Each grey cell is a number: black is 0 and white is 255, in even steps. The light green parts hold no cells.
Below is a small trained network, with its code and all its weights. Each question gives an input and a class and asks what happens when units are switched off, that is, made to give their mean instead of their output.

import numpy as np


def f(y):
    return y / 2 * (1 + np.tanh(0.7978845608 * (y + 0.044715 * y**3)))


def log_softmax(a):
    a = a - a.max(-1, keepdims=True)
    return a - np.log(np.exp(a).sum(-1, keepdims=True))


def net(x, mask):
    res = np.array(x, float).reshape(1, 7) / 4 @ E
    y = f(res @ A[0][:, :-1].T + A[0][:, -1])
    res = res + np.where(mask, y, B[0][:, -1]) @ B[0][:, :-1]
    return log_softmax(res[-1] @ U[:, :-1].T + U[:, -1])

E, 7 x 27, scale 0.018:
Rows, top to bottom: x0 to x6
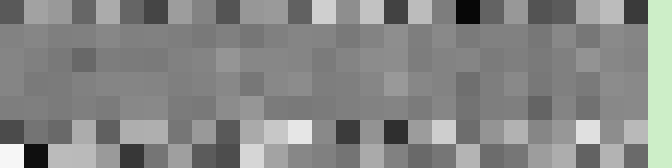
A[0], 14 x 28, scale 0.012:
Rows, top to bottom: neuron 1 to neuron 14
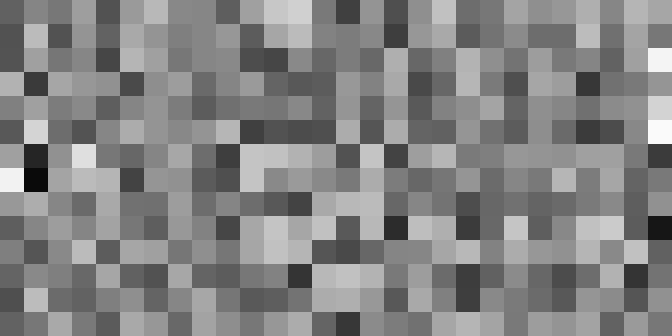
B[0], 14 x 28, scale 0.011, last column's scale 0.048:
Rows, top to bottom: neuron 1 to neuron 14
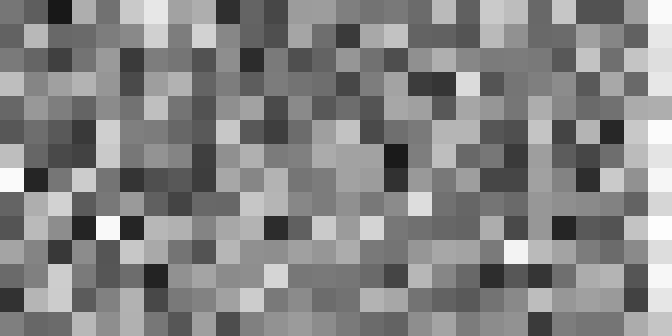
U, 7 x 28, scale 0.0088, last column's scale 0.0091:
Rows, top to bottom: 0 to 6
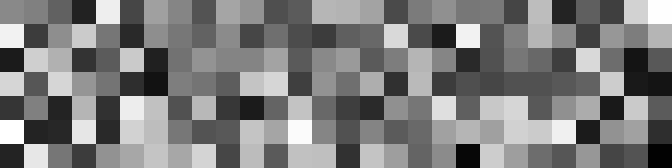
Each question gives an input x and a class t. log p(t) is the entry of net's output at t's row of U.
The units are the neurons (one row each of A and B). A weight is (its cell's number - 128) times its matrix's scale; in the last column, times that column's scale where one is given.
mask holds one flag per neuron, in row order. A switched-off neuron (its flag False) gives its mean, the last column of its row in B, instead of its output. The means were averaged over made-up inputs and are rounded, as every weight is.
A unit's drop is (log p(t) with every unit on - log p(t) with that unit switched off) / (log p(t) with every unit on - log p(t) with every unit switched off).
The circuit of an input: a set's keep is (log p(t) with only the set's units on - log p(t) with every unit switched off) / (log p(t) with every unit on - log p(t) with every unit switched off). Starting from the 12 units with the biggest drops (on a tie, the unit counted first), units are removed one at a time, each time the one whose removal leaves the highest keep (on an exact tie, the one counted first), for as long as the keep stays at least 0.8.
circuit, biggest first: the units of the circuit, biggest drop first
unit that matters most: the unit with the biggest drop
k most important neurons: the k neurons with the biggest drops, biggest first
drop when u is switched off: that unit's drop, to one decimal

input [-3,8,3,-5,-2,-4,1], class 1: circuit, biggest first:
(neuron 10; neuron 4)
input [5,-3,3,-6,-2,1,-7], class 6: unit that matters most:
neuron 2
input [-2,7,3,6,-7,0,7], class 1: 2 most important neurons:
(neuron 4; neuron 1)
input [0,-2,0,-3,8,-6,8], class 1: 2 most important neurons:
(neuron 4; neuron 13)
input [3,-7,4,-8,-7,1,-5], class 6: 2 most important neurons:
(neuron 2; neuron 8)
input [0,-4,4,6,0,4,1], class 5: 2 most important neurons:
(neuron 6; neuron 1)
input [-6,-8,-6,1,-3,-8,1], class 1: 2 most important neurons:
(neuron 4; neuron 10)
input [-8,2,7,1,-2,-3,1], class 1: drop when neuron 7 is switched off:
0.2
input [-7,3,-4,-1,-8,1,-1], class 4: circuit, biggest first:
(neuron 10; neuron 8)
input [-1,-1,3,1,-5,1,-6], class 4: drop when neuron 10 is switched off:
0.5
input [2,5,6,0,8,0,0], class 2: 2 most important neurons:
(neuron 8; neuron 1)
